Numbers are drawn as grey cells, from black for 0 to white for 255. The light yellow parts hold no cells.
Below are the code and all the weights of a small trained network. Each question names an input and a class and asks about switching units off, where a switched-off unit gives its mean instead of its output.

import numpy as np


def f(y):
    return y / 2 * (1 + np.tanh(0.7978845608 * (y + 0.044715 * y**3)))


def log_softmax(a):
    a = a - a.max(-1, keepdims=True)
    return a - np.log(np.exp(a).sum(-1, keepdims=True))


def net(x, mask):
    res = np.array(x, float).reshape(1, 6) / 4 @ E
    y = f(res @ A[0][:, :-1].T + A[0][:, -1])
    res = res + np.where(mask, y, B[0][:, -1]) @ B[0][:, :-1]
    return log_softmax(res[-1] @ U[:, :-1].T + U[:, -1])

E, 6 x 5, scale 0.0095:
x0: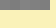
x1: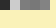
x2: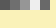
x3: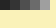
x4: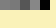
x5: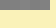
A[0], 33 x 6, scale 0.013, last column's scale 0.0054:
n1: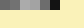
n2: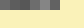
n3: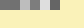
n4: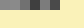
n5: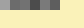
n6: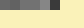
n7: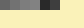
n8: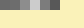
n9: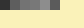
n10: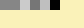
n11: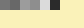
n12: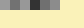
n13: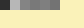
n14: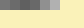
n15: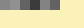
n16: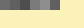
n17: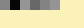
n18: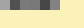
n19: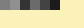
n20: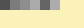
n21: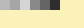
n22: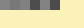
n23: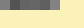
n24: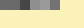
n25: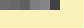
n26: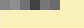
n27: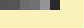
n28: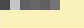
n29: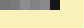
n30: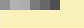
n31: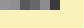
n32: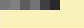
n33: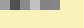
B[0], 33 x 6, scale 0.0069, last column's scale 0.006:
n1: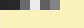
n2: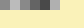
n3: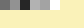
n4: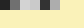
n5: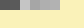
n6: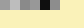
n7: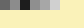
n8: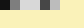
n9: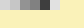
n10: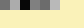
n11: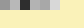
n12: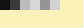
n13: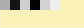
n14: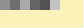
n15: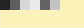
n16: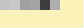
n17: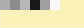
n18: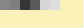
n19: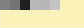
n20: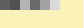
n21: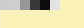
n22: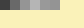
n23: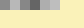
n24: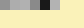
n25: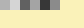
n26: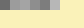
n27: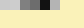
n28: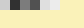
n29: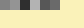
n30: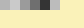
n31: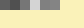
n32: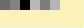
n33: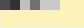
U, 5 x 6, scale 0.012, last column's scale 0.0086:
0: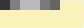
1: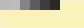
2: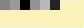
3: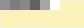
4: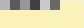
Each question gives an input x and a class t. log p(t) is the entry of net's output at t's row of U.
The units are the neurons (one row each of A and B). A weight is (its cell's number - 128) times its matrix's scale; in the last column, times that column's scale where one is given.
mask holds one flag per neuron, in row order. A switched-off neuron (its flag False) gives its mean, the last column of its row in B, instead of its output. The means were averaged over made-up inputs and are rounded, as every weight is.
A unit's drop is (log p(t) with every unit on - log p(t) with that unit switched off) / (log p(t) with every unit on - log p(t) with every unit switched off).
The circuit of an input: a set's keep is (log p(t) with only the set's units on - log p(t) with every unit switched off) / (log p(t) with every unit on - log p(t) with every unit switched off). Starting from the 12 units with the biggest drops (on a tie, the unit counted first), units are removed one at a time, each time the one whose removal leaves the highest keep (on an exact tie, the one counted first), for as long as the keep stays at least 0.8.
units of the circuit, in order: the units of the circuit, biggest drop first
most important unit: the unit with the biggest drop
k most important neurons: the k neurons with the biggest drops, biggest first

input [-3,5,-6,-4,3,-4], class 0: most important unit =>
n15
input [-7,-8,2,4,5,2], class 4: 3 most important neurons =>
[n17; n33; n18]
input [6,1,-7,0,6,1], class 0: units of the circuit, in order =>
[n15; n12]
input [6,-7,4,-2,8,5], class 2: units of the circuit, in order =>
[n7; n18]
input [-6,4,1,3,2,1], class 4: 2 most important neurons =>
[n13; n28]
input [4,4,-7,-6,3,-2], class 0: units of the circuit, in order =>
[n12; n15]
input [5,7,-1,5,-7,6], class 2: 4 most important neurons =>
[n3; n11; n10; n17]
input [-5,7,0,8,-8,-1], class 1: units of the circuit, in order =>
[n9; n27]
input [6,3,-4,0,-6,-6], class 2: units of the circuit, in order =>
[n3; n10]
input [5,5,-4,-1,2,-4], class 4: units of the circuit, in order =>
[n28; n13]
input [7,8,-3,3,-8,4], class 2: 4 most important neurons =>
[n3; n11; n10; n17]
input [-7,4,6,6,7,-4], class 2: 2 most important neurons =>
[n7; n32]
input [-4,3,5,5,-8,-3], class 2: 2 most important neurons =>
[n3; n11]
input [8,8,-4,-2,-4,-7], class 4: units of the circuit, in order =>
[n13]
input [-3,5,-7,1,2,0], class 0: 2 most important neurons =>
[n15; n4]
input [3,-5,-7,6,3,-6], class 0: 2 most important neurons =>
[n12; n15]
